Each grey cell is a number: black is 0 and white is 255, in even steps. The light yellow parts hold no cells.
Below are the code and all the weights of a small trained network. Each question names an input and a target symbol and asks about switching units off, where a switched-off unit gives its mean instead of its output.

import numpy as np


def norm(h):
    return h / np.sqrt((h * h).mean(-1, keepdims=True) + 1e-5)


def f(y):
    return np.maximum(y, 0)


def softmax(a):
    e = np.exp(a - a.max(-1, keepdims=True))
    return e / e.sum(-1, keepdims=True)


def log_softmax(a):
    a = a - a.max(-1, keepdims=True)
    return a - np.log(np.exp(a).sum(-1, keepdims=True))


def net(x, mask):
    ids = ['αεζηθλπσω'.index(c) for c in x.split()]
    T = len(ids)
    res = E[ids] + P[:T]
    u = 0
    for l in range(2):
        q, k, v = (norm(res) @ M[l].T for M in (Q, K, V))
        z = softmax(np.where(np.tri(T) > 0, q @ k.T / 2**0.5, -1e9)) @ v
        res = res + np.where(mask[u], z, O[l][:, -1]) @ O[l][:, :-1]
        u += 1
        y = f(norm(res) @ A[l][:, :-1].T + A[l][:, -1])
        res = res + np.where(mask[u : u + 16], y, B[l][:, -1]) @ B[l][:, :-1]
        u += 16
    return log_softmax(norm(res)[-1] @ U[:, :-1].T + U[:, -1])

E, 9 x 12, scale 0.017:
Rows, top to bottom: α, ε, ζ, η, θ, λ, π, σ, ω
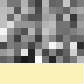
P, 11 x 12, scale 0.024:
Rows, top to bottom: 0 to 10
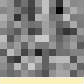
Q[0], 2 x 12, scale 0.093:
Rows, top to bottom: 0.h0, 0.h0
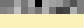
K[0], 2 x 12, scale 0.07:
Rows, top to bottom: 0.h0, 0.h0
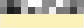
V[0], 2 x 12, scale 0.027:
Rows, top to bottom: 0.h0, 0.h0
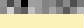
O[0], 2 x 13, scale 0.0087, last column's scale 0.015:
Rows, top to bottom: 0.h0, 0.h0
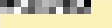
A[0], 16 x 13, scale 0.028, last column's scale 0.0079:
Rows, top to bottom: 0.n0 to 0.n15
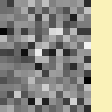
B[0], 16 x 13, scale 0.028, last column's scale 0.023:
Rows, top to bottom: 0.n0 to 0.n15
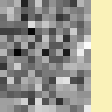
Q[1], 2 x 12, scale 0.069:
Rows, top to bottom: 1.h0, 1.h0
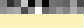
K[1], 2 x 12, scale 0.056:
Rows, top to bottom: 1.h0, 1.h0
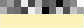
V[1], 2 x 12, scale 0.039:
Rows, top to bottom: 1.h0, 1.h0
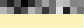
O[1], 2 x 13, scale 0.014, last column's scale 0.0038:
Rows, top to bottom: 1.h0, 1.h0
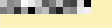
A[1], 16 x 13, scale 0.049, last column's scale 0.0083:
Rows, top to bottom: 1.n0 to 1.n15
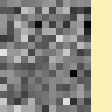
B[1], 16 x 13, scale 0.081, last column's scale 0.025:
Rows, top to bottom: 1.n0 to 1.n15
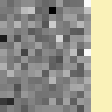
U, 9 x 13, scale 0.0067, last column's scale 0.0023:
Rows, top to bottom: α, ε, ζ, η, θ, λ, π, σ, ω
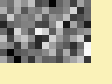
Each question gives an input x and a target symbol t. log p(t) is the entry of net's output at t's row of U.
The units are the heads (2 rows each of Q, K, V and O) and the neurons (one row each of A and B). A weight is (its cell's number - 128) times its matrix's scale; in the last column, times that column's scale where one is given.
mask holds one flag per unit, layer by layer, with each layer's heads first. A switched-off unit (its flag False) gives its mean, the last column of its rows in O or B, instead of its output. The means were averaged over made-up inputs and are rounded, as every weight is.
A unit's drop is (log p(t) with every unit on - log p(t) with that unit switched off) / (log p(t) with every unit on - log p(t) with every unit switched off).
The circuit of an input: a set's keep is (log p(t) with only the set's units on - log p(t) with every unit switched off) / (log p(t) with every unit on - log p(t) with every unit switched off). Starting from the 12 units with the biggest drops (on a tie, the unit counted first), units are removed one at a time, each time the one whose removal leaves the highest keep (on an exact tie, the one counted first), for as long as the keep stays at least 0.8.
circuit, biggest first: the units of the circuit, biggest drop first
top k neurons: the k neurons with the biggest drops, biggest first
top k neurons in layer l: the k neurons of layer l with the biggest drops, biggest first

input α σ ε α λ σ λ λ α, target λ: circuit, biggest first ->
[0.n5; 1.n3]
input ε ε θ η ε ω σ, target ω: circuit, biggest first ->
[0.n7; 1.h0]
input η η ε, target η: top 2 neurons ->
[1.n5; 0.n12]
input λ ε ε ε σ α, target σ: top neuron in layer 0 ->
[0.n14]
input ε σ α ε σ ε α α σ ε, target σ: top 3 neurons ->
[1.n14; 0.n14; 0.n15]
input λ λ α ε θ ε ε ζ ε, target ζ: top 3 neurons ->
[0.n0; 0.n11; 1.n10]
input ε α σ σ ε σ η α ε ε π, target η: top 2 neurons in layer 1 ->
[1.n5; 1.n11]
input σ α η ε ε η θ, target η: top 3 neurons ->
[0.n12; 1.n5; 0.n15]
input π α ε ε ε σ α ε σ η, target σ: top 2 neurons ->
[1.n14; 0.n14]
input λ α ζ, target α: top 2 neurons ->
[1.n1; 0.n11]
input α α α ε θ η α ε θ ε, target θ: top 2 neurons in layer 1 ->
[1.n7; 1.n1]
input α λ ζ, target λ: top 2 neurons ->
[1.n3; 0.n15]
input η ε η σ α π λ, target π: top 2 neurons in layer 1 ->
[1.n4; 1.n7]
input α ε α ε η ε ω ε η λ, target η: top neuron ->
[0.n12]
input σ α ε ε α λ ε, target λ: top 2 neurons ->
[1.n3; 0.n5]
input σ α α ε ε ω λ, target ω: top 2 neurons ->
[0.n0; 0.n15]
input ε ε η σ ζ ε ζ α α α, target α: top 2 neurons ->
[0.n11; 1.n1]
